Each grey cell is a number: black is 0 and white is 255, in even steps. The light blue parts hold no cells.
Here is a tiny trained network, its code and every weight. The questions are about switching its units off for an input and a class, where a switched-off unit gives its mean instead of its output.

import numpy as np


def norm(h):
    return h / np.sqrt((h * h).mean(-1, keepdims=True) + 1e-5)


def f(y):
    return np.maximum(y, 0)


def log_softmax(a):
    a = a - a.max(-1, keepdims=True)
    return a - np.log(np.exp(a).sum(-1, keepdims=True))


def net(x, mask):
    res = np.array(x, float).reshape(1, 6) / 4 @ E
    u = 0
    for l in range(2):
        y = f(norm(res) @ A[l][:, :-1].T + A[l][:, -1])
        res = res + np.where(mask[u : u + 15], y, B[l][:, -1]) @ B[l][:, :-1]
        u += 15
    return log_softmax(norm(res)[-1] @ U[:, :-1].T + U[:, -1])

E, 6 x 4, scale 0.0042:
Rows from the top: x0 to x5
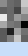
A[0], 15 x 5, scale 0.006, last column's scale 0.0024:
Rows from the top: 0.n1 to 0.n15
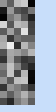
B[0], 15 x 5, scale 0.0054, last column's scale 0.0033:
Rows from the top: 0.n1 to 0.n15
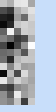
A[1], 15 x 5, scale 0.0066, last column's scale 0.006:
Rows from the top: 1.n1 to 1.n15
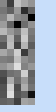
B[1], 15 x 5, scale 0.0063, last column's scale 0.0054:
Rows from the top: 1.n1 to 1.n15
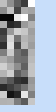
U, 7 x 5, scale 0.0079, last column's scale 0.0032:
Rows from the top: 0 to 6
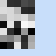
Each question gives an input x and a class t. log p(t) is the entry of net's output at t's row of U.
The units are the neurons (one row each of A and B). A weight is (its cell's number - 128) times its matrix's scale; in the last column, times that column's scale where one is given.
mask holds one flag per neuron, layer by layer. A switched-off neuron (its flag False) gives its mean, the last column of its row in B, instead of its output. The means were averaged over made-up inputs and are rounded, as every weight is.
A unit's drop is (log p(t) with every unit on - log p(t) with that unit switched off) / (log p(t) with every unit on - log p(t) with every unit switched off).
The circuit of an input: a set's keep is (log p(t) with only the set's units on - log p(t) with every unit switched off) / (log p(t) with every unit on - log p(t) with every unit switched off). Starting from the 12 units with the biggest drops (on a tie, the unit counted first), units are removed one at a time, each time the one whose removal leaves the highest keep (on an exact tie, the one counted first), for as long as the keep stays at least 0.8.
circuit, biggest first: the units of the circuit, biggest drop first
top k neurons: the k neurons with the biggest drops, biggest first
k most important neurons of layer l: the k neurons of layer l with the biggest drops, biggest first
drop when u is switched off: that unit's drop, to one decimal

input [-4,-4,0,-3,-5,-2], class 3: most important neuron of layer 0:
(0.n3)
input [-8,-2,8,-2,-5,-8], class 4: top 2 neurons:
(0.n7 1.n4)
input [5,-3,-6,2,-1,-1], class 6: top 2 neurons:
(0.n3 0.n2)
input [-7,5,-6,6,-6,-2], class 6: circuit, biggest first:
(0.n2 0.n9 0.n5)
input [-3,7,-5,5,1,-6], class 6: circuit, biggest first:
(0.n2 0.n9)
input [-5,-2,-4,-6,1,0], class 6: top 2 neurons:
(0.n3 0.n8)
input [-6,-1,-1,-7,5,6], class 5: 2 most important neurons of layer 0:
(0.n7 0.n4)
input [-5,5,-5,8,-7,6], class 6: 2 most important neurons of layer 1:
(1.n11 1.n15)
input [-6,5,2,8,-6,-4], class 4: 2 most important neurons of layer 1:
(1.n4 1.n1)
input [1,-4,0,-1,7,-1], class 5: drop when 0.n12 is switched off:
-0.1
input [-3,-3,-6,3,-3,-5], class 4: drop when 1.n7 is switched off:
-0.1
